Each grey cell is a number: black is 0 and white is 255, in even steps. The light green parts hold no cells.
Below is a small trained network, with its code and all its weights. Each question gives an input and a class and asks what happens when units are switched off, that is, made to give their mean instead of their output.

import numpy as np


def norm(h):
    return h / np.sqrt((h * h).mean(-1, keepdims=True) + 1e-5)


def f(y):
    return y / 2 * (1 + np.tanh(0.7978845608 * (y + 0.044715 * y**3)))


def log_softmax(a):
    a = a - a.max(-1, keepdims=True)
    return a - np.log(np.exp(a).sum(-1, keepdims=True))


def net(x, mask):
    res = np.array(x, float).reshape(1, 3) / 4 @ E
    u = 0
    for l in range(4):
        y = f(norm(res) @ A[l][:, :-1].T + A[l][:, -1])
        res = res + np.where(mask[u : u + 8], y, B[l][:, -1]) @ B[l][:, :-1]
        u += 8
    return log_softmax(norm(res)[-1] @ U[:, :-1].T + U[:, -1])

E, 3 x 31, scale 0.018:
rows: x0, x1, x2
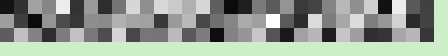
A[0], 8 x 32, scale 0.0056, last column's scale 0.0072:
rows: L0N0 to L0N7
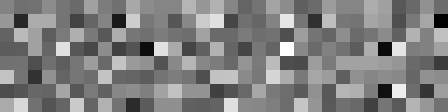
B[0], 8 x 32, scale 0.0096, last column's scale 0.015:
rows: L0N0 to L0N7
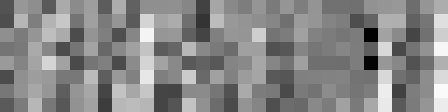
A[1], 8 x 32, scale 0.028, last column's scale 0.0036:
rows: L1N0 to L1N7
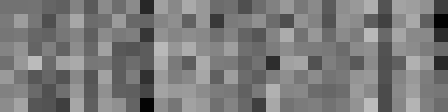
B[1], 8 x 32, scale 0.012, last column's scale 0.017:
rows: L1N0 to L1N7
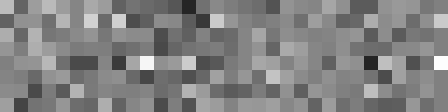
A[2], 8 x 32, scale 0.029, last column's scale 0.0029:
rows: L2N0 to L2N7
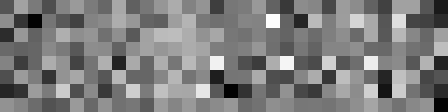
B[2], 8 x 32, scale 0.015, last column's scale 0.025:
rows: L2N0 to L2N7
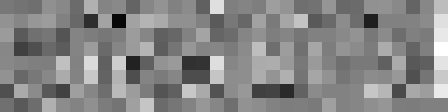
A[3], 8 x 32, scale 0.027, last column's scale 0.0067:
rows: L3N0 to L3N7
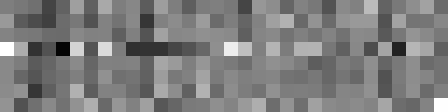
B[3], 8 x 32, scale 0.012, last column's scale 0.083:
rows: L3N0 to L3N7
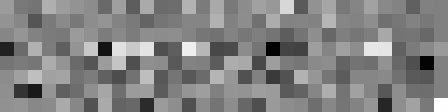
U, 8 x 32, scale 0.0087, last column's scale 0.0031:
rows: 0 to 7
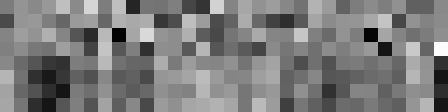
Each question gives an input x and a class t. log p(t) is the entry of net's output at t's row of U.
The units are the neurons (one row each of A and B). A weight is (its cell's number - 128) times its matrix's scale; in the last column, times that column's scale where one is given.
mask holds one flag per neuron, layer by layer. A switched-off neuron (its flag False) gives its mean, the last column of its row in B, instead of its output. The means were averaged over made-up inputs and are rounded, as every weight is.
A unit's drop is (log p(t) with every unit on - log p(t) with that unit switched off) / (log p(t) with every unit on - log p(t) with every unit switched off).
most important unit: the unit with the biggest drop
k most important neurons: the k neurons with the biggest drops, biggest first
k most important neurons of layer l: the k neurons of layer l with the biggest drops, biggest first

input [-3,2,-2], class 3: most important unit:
L0N5
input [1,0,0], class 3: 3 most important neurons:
L2N6, L3N3, L2N1
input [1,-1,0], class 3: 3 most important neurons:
L1N4, L2N1, L3N7
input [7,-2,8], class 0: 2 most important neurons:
L2N5, L1N1
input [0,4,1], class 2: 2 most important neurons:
L0N3, L0N7
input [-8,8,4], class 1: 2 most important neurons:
L3N3, L1N4
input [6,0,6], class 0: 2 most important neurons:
L2N5, L0N7
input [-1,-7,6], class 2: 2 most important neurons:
L1N4, L2N4
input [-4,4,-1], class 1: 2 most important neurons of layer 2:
L2N4, L2N5
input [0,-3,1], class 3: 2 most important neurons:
L2N1, L1N4
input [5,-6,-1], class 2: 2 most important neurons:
L1N4, L0N7
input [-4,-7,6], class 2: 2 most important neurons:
L1N4, L2N4
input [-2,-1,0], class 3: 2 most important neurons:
L2N1, L2N6
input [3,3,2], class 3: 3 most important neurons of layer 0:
L0N6, L0N4, L0N7
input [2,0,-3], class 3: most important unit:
L3N7
